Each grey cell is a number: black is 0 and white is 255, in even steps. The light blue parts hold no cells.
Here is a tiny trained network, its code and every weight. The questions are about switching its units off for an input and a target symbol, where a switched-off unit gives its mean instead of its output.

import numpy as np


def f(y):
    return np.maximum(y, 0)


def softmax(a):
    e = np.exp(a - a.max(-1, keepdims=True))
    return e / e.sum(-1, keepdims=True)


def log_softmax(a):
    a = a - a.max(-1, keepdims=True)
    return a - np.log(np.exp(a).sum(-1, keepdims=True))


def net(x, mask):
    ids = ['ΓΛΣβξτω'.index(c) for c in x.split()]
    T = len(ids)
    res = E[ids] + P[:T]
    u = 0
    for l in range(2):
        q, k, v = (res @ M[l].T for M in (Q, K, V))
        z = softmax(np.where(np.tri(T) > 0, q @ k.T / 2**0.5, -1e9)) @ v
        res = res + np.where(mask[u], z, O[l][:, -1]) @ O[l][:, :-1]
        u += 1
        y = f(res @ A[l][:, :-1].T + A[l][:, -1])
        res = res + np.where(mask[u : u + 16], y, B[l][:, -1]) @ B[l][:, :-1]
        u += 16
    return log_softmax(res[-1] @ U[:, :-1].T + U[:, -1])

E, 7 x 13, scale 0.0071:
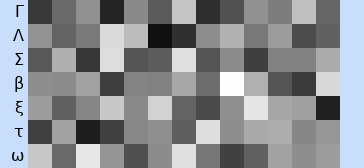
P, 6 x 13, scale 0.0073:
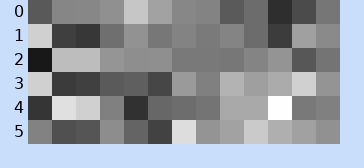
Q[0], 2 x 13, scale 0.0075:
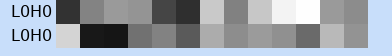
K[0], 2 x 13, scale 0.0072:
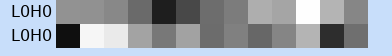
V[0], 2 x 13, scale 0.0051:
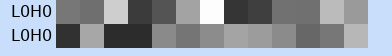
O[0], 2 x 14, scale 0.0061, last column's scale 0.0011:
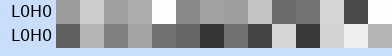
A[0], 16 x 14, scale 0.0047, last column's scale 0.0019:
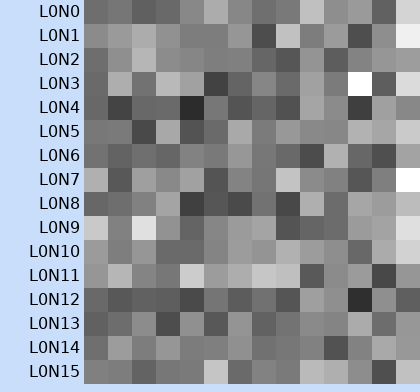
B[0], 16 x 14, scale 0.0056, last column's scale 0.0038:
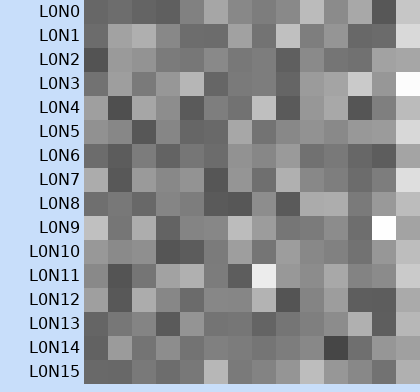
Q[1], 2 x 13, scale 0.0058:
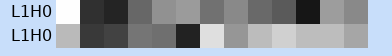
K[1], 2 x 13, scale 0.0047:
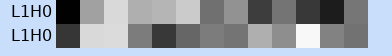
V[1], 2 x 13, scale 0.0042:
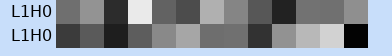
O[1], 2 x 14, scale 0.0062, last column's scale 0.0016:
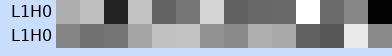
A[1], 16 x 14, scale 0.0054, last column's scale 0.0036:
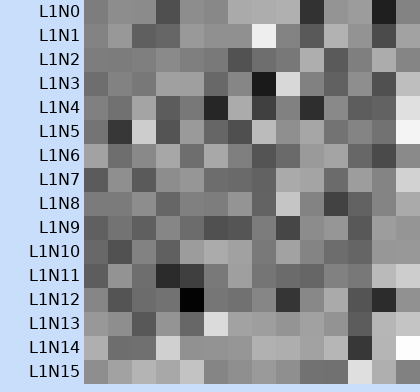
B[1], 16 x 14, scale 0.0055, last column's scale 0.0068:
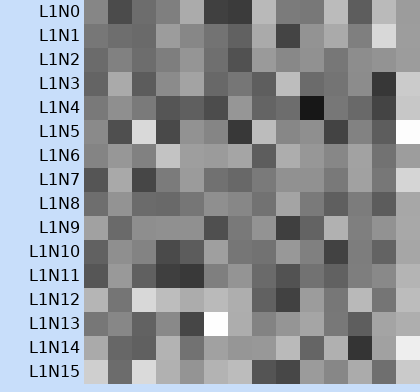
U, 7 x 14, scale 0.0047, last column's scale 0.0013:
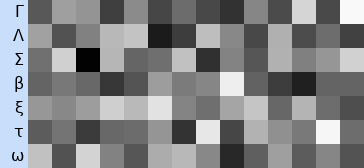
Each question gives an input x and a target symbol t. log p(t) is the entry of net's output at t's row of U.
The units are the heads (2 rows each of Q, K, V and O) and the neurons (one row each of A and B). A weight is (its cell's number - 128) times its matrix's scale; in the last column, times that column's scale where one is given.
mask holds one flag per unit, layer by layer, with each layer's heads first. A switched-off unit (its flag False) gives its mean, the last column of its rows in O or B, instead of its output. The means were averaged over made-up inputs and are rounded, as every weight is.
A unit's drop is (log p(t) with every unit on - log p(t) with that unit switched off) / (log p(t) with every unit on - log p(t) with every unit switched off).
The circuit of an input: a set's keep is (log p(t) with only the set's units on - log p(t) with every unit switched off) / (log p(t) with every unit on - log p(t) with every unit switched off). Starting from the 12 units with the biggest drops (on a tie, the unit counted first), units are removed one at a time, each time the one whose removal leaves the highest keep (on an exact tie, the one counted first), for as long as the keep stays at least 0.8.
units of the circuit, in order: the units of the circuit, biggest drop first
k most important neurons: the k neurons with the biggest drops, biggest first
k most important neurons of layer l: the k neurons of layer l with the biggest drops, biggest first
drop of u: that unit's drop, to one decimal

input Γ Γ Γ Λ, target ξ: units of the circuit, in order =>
L0H0, L1H0, L1N15, L0N3
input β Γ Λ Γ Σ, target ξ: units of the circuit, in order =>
L0H0, L1H0, L1N15
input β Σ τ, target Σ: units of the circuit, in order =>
L1H0, L1N5
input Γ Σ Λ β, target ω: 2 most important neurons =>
L0N4, L1N12
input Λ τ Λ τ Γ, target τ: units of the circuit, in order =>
L0H0, L1H0, L0N8, L1N3
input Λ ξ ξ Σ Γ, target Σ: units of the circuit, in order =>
L1H0, L1N5, L0N5
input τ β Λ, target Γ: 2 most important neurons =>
L1N14, L0N11
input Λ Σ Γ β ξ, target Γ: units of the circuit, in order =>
L1H0, L1N14, L0H0, L0N7
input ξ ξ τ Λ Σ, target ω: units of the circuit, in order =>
L0H0, L1N12, L0N4, L0N12
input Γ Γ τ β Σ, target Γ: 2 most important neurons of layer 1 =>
L1N14, L1N13
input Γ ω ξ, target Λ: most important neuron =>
L1N0
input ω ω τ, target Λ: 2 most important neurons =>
L1N0, L0N9
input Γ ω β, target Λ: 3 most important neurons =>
L1N0, L0N11, L0N9
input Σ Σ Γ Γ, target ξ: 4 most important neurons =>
L1N15, L1N4, L0N3, L1N11
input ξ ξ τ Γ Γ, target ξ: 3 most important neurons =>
L1N15, L1N4, L0N3
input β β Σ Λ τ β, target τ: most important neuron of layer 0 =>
L0N8
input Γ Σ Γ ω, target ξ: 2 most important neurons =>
L1N15, L1N4
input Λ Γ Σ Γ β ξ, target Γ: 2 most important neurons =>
L1N14, L0N1
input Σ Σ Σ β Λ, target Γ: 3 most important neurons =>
L1N14, L0N11, L0N10
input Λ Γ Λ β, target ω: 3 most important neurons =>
L1N12, L0N4, L0N12
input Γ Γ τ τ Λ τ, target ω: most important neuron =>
L1N12
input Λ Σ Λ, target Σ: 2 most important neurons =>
L1N5, L0N11
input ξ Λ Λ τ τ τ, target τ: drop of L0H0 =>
0.3
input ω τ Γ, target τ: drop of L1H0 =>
0.3
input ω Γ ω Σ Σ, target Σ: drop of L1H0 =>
0.2
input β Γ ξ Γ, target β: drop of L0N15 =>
0.1
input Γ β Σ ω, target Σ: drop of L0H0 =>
0.0
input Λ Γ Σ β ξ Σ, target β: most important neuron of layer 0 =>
L0N3
